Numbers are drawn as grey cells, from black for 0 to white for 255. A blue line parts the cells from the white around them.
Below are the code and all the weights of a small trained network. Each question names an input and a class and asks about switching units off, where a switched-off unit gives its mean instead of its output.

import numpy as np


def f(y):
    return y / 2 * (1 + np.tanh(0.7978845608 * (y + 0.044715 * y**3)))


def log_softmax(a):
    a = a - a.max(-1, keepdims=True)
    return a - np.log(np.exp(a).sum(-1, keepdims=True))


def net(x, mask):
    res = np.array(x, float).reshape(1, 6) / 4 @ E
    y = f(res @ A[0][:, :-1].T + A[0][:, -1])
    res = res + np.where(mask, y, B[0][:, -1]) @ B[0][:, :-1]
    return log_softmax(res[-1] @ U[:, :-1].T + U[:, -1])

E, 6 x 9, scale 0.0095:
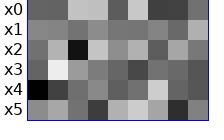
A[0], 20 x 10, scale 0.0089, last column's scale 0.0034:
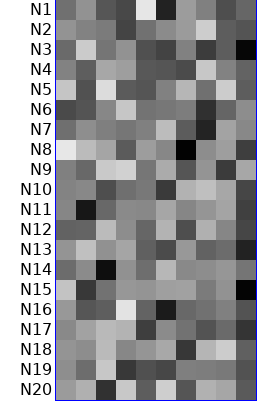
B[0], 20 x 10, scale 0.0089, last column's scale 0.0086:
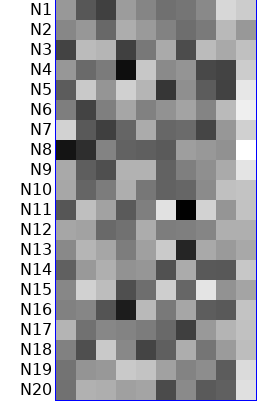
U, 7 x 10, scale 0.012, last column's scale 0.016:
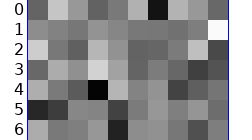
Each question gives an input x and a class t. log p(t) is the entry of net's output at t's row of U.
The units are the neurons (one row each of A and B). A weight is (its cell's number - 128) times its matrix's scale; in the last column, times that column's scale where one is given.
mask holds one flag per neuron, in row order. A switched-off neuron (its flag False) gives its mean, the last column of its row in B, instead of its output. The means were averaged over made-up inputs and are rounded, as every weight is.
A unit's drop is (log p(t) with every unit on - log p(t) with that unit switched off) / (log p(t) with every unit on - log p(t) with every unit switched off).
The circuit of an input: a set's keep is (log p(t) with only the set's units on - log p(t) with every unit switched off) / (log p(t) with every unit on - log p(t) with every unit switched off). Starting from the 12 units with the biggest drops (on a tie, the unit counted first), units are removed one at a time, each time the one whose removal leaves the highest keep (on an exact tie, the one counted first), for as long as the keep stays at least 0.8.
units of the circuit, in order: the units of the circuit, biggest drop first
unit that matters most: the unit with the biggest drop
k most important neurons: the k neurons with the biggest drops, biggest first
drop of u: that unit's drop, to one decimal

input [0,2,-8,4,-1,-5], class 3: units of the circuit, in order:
(N5)
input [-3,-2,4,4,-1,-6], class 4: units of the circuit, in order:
(N16; N4)
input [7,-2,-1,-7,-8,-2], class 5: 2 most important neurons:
(N8; N18)
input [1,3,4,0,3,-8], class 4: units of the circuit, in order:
(N16; N4)
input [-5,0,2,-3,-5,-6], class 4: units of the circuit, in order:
(N4; N16)
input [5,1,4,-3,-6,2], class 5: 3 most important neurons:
(N8; N18; N5)
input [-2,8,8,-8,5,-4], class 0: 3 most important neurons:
(N11; N15; N5)
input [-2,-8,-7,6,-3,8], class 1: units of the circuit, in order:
(N4; N19)
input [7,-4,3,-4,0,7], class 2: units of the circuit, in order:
(N4; N7)
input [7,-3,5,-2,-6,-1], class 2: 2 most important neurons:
(N9; N12)
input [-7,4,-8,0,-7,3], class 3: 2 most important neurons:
(N5; N19)
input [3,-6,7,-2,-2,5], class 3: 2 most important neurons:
(N20; N14)
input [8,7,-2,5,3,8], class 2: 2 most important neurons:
(N7; N17)
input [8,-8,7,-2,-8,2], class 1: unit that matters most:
N8
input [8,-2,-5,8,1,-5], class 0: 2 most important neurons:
(N3; N13)
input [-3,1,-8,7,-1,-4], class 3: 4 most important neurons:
(N19; N5; N11; N15)
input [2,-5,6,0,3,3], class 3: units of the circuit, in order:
(N14; N20)
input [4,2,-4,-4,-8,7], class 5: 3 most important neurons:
(N8; N18; N4)
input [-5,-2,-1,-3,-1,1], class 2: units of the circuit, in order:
(N1; N4)
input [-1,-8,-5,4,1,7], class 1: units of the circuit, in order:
(N4)
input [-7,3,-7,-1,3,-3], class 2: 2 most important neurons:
(N1; N10)
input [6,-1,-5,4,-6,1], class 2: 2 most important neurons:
(N17; N9)
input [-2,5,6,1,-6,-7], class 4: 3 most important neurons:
(N16; N4; N5)
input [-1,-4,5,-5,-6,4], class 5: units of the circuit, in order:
(N8; N18)
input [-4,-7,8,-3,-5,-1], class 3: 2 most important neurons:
(N20; N14)
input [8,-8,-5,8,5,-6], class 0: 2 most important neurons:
(N3; N13)
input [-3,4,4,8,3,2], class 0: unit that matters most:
N3
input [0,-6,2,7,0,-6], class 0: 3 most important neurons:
(N3; N13; N7)
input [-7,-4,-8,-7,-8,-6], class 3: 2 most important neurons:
(N5; N19)
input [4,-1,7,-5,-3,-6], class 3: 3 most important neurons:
(N20; N14; N7)
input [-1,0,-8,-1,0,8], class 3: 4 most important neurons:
(N5; N19; N4; N16)
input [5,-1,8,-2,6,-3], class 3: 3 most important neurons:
(N20; N14; N8)
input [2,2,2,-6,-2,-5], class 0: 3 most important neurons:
(N11; N15; N7)
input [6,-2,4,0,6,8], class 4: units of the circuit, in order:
(N7)
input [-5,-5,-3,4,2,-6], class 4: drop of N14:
0.0
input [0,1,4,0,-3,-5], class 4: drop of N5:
0.2
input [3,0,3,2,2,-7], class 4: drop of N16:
0.3
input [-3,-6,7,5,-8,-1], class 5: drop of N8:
0.8
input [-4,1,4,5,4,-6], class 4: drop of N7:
-0.1
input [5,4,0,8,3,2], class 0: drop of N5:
0.0
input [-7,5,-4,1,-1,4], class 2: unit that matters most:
N1
